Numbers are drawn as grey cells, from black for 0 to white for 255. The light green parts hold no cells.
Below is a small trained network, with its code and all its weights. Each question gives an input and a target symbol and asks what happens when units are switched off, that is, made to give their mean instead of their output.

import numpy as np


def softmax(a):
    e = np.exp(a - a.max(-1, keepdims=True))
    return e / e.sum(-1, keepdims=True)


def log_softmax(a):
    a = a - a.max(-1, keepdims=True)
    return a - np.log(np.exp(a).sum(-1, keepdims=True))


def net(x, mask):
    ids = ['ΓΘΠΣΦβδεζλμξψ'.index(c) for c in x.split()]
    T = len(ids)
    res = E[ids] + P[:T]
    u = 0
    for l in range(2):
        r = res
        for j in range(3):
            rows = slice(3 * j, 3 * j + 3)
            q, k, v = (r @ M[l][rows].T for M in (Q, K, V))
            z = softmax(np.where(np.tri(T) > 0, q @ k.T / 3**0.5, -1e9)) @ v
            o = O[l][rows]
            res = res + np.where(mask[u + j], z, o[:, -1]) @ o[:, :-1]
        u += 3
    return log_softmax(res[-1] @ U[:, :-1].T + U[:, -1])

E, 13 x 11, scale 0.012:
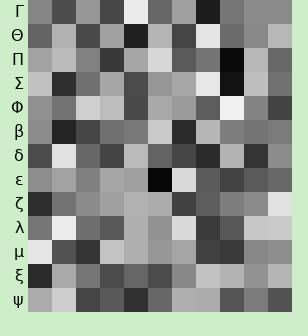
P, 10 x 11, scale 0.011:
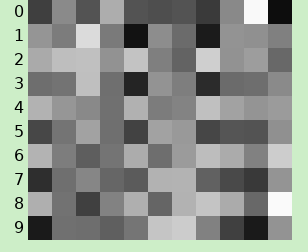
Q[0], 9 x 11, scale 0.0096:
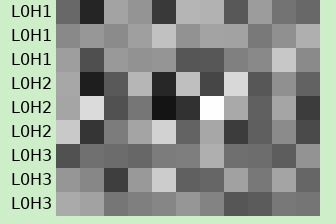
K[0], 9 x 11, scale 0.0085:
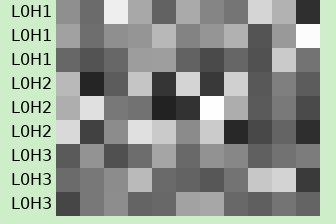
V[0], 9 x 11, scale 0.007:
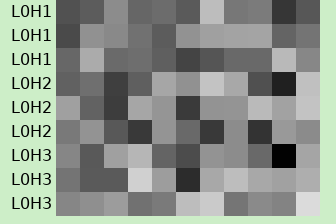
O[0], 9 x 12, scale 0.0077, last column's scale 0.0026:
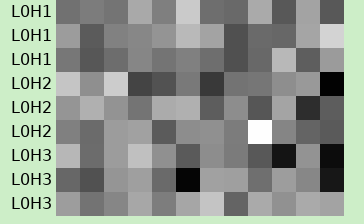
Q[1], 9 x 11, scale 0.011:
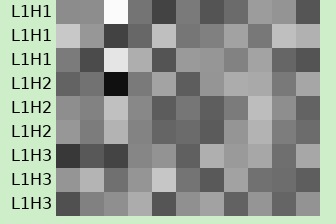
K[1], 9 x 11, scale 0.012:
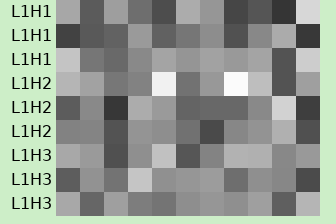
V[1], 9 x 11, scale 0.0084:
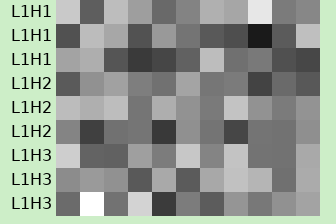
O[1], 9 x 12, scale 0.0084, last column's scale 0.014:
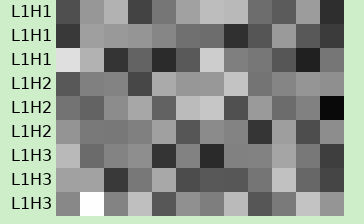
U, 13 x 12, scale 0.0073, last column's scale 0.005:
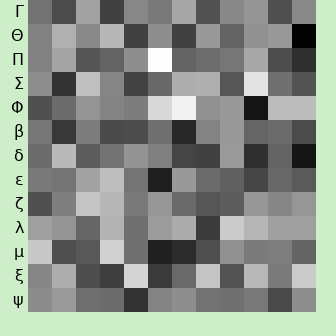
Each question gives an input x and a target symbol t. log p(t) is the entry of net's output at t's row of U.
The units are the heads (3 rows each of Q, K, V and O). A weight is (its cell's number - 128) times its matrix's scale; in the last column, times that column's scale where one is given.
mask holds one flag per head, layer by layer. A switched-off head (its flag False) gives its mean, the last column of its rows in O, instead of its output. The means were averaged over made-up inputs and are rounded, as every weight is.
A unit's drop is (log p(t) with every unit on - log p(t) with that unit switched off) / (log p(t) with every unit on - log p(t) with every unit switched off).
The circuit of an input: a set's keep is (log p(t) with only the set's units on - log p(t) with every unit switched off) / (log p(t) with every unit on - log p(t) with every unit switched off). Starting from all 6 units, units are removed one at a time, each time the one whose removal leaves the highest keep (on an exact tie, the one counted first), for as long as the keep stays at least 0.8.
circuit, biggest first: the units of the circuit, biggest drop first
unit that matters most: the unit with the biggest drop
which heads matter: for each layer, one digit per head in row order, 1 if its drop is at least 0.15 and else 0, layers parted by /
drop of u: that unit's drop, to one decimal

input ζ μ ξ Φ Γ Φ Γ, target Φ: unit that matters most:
L0H2
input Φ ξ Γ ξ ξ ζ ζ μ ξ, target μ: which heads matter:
001 / 111
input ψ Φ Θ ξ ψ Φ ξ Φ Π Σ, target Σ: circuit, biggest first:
L0H2, L1H3, L1H2
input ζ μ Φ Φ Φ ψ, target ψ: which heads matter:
010 / 101
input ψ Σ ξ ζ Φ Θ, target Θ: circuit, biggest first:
L1H3, L0H2
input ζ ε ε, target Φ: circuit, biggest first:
L1H3, L1H2
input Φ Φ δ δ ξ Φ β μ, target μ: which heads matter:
011 / 101
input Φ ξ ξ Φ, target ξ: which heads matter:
010 / 011
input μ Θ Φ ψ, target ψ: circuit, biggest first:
L1H1, L0H2, L0H1
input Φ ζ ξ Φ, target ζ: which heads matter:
001 / 100
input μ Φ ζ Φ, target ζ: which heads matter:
010 / 100
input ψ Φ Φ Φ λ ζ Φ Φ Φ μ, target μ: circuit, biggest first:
L0H3, L1H3
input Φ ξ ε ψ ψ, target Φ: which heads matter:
000 / 011
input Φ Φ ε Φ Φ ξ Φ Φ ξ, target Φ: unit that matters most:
L0H2
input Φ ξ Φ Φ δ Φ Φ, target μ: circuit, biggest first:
L0H2, L1H3, L0H3, L1H1
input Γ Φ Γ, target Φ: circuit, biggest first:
L0H2, L1H2
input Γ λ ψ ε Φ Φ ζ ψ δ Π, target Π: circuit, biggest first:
L0H3, L1H1
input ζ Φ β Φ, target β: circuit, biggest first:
L0H2, L1H3, L0H3, L1H1
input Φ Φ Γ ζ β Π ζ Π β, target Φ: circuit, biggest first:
L0H2, L1H3, L1H2
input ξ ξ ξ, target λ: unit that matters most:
L1H2
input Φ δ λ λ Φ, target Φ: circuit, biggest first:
L0H2, L1H1
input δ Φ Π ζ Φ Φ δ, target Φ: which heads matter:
110 / 011
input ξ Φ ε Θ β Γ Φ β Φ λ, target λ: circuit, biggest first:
L0H3, L1H3, L1H2
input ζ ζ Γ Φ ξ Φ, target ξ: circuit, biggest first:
L1H3, L1H2, L0H2, L0H3
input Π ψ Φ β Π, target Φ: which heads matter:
010 / 011
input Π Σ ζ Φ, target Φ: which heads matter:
101 / 100
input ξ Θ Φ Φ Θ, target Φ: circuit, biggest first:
L1H2
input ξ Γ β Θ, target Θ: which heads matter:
011 / 001
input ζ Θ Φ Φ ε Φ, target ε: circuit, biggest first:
L0H2, L0H3, L1H1
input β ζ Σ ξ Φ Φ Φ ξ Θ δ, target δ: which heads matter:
011 / 101
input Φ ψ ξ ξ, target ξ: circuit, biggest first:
L0H2, L1H2, L1H3
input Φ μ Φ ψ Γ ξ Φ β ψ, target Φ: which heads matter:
010 / 011
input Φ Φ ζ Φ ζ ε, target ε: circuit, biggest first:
L0H3, L0H2, L1H1
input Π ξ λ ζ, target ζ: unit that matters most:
L1H1
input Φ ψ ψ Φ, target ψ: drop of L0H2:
-0.1
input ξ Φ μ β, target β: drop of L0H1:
0.0
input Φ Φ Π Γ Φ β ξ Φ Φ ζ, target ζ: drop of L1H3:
0.1
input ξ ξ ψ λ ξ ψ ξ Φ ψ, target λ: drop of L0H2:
0.5
